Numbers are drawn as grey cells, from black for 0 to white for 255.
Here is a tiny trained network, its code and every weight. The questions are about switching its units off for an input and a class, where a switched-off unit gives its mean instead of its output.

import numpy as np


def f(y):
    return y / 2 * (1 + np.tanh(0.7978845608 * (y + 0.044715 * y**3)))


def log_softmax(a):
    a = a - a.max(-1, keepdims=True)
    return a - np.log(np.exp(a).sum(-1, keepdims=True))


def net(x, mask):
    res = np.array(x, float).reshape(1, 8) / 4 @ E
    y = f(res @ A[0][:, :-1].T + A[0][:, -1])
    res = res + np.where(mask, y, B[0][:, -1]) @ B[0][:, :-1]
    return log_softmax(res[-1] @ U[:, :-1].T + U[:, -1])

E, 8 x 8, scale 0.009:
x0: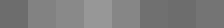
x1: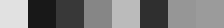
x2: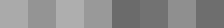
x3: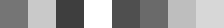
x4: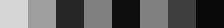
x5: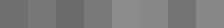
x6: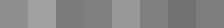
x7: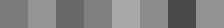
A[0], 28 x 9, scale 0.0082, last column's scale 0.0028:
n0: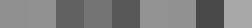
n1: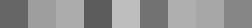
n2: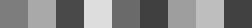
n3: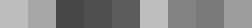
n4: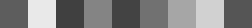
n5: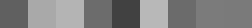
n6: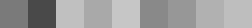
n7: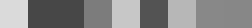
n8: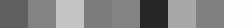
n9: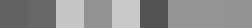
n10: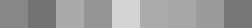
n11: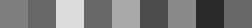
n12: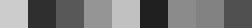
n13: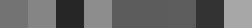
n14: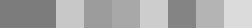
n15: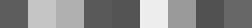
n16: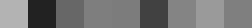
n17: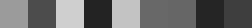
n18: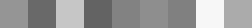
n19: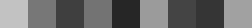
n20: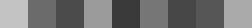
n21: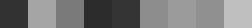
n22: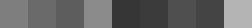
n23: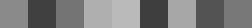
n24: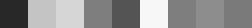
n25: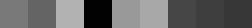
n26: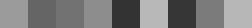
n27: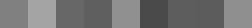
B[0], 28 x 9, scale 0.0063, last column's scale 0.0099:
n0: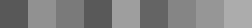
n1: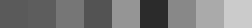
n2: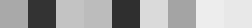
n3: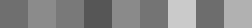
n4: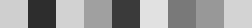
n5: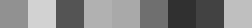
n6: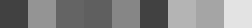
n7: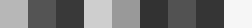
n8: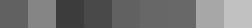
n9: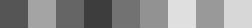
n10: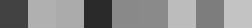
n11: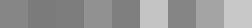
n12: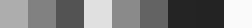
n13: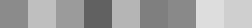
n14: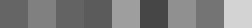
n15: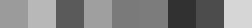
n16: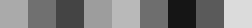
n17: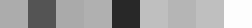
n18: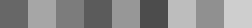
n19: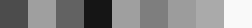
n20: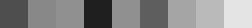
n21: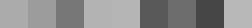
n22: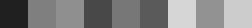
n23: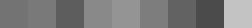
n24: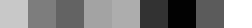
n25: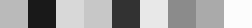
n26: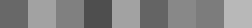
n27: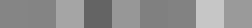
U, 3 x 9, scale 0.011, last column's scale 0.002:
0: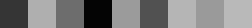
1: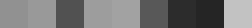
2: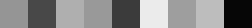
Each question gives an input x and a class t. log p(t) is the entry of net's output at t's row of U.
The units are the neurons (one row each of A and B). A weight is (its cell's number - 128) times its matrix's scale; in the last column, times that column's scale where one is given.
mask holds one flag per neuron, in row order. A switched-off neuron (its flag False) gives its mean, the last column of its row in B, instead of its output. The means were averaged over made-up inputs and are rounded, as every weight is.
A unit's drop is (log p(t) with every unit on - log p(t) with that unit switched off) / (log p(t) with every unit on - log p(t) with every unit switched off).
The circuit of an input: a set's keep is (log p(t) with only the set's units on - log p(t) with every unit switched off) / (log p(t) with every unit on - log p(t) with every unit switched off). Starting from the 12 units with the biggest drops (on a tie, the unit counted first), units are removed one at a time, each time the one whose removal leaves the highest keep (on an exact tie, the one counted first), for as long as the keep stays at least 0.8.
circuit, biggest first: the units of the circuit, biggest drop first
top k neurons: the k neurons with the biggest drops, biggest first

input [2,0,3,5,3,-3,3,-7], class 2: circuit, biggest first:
(n2)
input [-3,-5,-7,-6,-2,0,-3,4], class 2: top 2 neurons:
(n25, n17)
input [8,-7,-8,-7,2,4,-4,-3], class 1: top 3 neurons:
(n24, n5, n15)
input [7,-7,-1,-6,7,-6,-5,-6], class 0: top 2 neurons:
(n19, n22)
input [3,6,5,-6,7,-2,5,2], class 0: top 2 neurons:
(n19, n20)
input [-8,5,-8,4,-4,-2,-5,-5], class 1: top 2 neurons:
(n7, n12)
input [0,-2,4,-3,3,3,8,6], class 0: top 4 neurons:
(n2, n4, n19, n12)
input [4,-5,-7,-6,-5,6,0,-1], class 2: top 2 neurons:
(n25, n17)
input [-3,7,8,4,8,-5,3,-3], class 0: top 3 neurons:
(n20, n19, n22)
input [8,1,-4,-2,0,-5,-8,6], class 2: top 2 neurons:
(n24, n19)
